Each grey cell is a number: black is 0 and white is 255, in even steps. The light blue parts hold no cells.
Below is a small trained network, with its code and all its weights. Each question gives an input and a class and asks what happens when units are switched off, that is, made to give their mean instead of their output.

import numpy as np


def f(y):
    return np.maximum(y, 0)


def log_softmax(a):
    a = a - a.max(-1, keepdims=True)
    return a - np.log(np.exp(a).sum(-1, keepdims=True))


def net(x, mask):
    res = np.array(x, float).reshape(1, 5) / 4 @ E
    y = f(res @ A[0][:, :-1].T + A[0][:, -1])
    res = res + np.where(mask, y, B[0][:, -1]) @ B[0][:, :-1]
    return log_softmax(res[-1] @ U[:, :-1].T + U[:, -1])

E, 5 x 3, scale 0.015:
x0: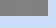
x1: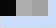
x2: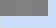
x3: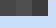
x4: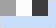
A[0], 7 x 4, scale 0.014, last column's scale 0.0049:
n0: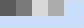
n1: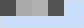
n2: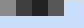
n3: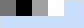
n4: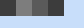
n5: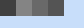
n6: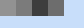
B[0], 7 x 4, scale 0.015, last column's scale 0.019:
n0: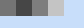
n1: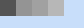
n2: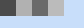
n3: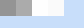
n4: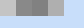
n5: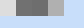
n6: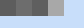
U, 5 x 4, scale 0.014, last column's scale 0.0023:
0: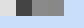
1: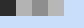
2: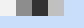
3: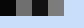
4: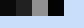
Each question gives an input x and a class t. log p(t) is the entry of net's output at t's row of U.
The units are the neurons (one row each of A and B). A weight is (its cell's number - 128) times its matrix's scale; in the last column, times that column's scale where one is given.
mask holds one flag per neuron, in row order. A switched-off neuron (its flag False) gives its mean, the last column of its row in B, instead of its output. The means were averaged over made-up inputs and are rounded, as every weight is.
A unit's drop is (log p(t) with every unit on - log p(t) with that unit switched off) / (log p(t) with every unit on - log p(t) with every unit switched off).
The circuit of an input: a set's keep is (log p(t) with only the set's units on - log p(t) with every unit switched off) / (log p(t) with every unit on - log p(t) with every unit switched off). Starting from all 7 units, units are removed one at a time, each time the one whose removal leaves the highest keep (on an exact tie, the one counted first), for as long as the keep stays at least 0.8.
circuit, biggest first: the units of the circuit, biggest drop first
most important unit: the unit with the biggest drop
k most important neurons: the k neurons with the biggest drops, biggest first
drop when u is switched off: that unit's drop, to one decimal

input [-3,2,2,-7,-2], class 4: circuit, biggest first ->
[n0 n3]
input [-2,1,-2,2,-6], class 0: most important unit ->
n3
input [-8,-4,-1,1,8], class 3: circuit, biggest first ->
[n3 n6 n5]
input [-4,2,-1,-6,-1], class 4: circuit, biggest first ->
[n3 n0]
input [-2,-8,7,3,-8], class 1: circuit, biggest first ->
[n2 n3]
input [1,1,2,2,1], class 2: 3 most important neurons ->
[n3 n1 n2]
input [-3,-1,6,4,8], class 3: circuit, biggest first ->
[n3 n6]
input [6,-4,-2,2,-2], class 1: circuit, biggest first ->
[n2 n5]
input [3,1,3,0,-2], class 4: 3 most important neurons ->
[n5 n4 n2]
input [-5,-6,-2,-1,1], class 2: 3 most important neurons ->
[n3 n1 n0]
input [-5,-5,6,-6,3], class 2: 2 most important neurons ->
[n3 n0]
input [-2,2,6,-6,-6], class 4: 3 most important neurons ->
[n0 n5 n4]
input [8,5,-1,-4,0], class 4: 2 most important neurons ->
[n3 n0]
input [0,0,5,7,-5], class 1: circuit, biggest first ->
[n3]
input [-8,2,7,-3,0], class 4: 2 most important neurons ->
[n3 n2]
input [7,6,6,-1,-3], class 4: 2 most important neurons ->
[n0 n1]
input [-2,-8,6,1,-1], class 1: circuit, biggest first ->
[n2 n5]
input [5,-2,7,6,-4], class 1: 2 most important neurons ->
[n2 n3]
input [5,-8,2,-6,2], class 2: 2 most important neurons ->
[n3 n0]
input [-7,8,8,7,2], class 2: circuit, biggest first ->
[n5]
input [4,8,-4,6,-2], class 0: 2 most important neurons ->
[n5 n4]
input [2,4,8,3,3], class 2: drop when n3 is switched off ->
0.1
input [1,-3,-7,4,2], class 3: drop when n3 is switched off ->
0.4
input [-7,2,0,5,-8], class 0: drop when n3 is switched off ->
0.2
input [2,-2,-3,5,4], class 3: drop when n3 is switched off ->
0.4
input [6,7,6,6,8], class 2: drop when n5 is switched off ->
0.1
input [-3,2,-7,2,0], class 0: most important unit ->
n2
